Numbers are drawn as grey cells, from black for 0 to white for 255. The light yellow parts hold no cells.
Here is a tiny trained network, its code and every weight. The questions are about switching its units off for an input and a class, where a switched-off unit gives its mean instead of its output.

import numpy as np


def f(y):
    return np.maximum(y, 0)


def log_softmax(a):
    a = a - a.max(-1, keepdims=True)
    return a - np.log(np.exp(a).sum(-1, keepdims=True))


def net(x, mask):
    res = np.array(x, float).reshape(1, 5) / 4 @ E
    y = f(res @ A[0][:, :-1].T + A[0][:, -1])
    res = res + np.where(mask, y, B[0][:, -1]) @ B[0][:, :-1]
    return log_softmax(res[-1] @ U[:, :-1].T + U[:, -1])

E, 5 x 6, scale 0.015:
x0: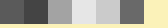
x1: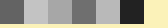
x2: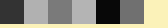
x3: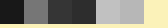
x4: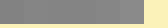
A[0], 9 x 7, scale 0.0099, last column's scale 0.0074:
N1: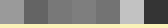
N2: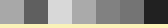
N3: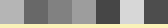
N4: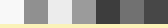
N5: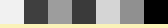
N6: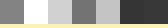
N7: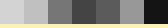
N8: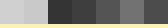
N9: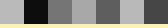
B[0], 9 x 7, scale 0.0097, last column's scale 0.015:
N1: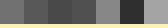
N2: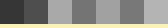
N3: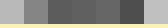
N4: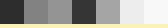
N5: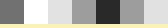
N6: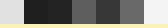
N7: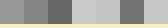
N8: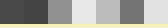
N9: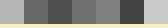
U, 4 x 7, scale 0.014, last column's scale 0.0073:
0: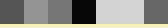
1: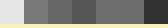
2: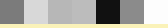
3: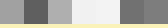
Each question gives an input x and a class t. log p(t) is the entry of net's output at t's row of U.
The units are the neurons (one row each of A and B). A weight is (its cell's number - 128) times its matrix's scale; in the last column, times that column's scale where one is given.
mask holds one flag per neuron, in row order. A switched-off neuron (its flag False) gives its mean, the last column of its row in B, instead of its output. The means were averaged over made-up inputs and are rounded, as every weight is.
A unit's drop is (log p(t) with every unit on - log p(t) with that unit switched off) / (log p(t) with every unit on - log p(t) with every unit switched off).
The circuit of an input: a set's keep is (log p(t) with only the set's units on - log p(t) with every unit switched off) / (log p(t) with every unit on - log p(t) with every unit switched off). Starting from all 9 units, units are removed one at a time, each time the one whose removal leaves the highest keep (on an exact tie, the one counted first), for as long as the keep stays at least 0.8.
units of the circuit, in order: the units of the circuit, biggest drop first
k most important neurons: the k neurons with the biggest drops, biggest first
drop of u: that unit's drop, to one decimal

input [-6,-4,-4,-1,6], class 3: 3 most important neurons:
[N8, N7, N6]
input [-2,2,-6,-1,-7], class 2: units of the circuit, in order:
[N5]
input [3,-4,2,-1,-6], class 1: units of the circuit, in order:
[N5, N8]
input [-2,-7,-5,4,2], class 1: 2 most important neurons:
[N4, N9]
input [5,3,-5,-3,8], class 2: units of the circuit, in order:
[N5, N8]
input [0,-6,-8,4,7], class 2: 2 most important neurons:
[N5, N6]
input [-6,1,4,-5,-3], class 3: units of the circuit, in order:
[N8, N5]
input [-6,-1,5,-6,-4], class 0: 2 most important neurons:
[N4, N5]
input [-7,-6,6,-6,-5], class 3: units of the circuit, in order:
[N8, N7]
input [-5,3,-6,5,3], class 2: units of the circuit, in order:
[N5, N4]
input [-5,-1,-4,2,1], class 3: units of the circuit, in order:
[N8, N4]
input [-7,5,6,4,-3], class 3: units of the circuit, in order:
[N8, N5, N4]
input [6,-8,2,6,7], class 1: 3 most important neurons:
[N4, N9, N8]
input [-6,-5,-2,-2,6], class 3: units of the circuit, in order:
[N8]
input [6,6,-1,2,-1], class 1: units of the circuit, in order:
[N6, N8]
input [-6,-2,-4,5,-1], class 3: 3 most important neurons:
[N8, N4, N7]
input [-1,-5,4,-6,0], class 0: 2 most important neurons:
[N4, N6]
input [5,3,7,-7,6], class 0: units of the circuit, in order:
[N4, N5]
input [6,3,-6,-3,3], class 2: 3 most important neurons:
[N5, N8, N7]
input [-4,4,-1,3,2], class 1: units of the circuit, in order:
[N4]
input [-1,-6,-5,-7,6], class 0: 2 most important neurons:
[N4, N6]
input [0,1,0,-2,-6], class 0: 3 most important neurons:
[N5, N8, N6]
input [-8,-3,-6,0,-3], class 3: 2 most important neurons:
[N8, N7]
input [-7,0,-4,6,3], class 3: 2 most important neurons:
[N8, N4]
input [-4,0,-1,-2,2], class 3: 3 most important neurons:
[N8, N7, N5]
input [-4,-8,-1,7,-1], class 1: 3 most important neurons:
[N4, N3, N9]
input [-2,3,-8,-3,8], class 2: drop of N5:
1.1
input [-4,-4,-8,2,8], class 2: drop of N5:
0.9
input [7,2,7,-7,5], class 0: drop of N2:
0.1
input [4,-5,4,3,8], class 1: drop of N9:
0.2
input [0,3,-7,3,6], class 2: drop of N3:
0.0
